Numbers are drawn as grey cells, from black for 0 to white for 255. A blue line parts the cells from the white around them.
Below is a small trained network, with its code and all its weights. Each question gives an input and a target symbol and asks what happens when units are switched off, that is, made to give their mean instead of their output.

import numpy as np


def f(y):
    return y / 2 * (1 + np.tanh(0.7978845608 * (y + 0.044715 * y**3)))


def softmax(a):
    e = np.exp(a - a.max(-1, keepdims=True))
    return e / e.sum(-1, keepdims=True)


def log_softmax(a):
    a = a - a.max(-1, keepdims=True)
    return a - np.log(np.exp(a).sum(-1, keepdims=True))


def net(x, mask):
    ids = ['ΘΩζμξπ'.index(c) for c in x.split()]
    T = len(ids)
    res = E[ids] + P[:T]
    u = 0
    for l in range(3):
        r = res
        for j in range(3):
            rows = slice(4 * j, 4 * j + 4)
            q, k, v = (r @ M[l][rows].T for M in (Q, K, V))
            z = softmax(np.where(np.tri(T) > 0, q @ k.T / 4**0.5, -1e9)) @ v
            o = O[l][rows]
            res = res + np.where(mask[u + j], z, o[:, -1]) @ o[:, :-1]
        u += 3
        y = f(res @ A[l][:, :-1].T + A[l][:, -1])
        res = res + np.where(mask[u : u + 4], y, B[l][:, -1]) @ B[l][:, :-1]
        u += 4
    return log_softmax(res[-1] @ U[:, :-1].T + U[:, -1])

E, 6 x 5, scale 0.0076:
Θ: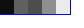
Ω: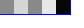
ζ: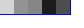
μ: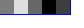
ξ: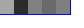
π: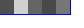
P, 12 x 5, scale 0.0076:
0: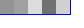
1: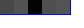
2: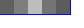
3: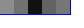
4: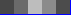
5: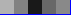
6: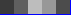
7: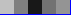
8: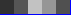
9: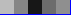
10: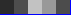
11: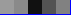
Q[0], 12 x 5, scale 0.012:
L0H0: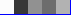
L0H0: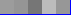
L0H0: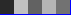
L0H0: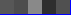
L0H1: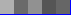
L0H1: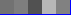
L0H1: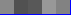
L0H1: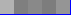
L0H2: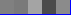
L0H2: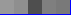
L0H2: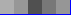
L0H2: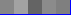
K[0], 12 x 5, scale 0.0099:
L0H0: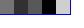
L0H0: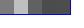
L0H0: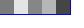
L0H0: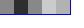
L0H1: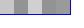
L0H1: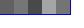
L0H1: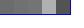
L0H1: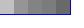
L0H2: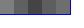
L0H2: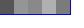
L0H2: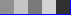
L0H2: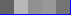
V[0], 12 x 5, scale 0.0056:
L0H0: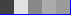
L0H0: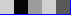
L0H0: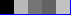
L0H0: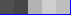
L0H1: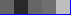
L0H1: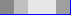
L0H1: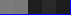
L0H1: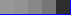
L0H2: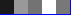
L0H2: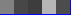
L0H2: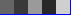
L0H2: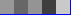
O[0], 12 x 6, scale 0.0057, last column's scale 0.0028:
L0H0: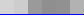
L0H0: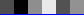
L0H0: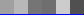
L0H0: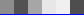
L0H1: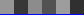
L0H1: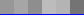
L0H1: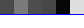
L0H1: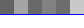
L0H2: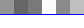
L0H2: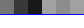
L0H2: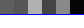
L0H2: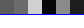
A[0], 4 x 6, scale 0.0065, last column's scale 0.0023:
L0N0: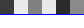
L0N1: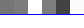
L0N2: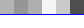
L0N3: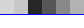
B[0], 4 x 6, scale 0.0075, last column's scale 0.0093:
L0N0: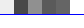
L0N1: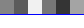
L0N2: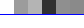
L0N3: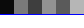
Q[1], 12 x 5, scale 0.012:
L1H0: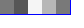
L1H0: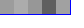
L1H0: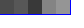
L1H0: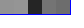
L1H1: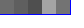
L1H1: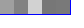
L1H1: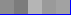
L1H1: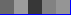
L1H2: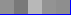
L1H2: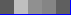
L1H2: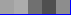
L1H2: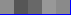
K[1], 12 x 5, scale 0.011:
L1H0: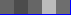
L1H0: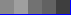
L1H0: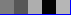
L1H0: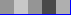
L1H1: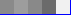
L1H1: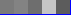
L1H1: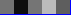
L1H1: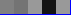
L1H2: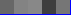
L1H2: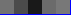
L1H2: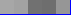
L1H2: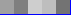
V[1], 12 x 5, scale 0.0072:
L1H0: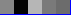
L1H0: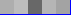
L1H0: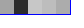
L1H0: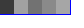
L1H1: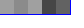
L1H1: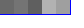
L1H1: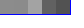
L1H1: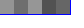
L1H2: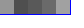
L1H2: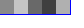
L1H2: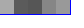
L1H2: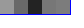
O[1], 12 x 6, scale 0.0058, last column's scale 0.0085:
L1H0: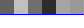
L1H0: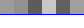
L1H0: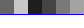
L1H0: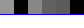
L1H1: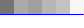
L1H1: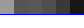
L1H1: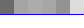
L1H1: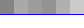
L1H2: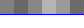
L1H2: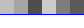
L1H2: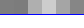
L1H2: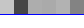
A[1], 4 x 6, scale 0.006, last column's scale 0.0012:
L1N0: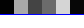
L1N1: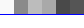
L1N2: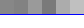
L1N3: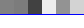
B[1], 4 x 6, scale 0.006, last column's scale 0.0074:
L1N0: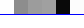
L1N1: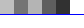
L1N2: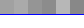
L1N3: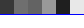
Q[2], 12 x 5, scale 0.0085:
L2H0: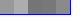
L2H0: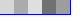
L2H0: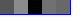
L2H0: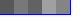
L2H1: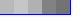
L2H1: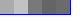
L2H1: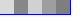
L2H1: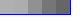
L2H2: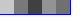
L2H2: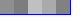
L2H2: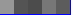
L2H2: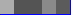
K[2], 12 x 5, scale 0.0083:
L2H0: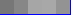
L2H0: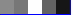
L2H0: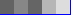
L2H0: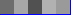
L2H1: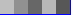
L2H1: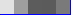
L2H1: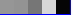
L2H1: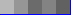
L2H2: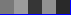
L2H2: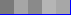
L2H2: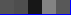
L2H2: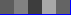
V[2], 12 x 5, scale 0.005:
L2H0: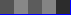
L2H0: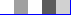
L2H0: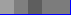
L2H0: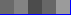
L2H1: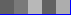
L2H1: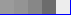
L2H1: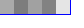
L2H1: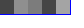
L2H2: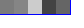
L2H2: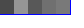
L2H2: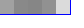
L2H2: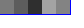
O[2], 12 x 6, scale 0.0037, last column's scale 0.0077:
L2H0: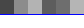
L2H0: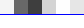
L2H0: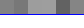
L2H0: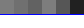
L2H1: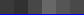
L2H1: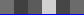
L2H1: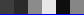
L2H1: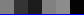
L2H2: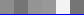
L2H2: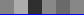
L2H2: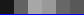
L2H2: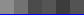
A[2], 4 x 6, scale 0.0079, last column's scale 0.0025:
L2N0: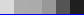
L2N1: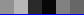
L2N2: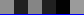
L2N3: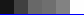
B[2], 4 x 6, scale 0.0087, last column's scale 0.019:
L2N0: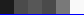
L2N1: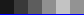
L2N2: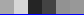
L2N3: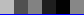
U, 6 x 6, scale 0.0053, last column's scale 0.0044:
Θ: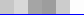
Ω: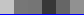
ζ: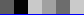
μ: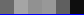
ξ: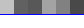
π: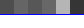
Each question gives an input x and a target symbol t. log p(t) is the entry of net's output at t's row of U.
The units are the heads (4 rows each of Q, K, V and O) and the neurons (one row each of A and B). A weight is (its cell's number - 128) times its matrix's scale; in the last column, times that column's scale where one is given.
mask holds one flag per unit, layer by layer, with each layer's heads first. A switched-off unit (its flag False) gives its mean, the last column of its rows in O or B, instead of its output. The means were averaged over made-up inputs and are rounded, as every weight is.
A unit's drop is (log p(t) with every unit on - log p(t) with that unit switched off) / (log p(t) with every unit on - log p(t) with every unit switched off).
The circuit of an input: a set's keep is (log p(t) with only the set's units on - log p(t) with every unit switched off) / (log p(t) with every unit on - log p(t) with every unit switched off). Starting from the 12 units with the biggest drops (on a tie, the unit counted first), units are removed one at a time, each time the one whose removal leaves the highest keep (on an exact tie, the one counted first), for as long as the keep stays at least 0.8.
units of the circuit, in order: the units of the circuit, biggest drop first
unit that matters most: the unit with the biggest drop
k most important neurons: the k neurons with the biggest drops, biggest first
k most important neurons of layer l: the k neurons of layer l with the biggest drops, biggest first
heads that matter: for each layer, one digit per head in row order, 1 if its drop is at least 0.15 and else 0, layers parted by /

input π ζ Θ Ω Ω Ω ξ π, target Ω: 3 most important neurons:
[L0N3 L2N3 L2N2]
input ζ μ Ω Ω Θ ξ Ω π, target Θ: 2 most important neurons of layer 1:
[L1N0 L1N1]
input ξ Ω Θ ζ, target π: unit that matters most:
L2N1
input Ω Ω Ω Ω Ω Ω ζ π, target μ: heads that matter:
010 / 100 / 100
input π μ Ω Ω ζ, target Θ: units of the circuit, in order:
[L0H2 L2H1 L2H2 L1N3]
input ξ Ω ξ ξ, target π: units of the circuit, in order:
[L1H0 L2N1 L0H2 L0N1]
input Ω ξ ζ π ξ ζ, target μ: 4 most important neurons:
[L0N2 L1N1 L0N0 L1N0]
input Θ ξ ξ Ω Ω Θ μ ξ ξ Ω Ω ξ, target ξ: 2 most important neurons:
[L1N0 L0N2]
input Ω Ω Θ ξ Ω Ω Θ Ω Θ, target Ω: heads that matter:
001 / 110 / 110
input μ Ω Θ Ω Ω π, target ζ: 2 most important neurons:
[L0N3 L0N0]
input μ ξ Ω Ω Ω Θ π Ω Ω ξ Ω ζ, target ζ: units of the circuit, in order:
[L1H0 L0H0 L0N3]
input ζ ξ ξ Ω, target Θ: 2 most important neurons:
[L2N0 L0N1]
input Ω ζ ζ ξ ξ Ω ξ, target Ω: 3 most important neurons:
[L0N1 L1N0 L2N3]
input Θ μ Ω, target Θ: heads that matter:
001 / 110 / 110
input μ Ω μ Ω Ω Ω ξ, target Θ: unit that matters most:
L0N0
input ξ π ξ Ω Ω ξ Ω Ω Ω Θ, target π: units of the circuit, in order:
[L2N1 L1H0 L0N1 L0H2]
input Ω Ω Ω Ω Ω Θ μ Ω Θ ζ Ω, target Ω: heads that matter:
000 / 010 / 001
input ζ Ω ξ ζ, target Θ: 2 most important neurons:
[L0N1 L2N0]
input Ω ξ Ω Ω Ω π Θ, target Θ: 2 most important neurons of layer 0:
[L0N2 L0N0]
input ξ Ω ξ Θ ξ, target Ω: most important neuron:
[L0N0]
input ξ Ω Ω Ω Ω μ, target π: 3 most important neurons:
[L2N1 L1N0 L0N1]
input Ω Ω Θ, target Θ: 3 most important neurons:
[L0N0 L2N0 L0N2]
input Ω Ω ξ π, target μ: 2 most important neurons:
[L0N2 L1N1]
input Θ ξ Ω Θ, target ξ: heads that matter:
111 / 000 / 110
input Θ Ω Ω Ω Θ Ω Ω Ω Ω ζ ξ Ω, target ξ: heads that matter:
111 / 100 / 110
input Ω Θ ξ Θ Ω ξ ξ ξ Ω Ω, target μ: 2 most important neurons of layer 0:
[L0N2 L0N3]
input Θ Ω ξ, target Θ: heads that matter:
101 / 000 / 010
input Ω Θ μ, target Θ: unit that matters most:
L2H0
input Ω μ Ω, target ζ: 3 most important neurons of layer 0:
[L0N2 L0N1 L0N3]
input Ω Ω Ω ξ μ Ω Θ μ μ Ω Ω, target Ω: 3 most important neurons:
[L2N2 L0N1 L1N1]
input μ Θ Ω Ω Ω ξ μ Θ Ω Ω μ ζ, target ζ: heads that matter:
101 / 100 / 000
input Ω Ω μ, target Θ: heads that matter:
000 / 000 / 100
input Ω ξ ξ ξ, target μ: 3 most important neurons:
[L0N2 L0N0 L1N1]
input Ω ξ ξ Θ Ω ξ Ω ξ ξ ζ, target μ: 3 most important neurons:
[L0N2 L0N0 L1N0]
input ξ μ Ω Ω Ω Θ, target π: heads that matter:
111 / 100 / 010
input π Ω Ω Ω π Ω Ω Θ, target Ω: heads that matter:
110 / 110 / 101
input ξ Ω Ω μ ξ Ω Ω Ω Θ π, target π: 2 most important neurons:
[L2N1 L1N0]
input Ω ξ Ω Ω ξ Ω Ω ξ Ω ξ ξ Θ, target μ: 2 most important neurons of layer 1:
[L1N0 L1N3]
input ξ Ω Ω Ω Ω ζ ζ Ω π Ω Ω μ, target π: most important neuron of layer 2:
[L2N1]
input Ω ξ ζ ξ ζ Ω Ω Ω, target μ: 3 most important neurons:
[L0N2 L1N3 L1N1]
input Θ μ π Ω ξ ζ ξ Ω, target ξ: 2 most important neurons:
[L0N2 L0N3]
